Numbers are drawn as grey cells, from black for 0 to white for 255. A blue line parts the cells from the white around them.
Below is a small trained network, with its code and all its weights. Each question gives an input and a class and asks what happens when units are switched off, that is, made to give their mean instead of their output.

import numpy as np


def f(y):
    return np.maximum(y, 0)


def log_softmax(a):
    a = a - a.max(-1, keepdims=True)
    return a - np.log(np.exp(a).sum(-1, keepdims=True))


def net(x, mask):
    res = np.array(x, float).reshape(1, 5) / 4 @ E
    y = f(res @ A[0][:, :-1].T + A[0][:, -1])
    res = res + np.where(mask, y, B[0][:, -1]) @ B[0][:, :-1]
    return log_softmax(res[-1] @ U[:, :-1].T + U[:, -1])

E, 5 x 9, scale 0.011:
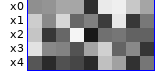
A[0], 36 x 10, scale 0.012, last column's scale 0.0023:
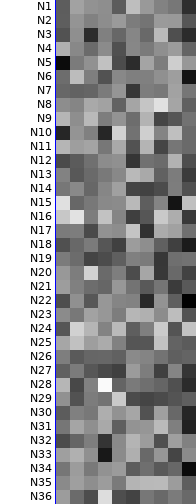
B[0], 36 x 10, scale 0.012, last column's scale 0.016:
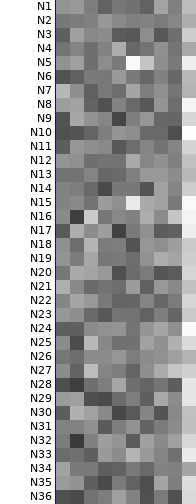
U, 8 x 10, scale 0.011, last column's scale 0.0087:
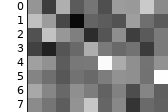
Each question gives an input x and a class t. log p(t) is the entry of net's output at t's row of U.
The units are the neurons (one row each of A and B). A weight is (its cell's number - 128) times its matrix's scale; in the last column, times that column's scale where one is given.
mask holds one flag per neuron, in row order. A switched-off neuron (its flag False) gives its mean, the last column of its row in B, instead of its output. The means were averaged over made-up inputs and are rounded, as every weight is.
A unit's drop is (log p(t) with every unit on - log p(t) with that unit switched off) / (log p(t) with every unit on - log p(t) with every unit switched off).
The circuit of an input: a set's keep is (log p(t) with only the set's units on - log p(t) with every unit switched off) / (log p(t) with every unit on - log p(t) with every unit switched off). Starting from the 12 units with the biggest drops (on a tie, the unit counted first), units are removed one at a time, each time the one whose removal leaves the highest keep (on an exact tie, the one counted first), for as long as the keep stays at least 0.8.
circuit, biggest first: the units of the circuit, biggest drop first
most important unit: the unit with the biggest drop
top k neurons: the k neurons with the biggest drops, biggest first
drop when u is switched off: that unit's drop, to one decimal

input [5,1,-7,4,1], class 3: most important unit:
N10
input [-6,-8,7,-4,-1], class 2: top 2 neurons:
(N22; N17)
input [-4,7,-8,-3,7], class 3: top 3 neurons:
(N10; N32; N16)
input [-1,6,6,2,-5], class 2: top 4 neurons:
(N9; N20; N11; N10)
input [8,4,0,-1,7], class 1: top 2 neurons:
(N8; N23)
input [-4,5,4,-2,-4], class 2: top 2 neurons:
(N20; N9)
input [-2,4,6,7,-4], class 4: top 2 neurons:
(N15; N10)
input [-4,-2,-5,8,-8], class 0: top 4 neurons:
(N16; N25; N5; N24)
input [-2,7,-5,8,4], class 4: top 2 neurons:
(N33; N15)
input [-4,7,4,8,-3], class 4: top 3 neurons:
(N15; N21; N17)
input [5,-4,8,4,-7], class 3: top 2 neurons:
(N28; N36)
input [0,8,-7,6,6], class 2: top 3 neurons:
(N20; N9; N11)
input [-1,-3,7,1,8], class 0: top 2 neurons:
(N27; N19)
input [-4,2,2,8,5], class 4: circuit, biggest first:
(N15)
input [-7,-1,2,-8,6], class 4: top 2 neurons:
(N5; N12)
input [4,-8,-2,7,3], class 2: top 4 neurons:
(N17; N3; N30; N5)
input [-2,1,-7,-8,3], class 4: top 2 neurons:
(N5; N12)
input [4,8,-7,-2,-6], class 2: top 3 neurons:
(N20; N9; N11)
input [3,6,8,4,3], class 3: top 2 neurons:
(N28; N36)
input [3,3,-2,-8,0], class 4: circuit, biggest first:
(N5)
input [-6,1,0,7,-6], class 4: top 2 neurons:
(N15; N33)
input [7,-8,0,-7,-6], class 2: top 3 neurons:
(N17; N30; N3)
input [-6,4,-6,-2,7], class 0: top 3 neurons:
(N32; N27; N19)
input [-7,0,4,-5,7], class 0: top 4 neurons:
(N27; N19; N8; N18)
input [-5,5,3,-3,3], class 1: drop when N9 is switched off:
-0.1
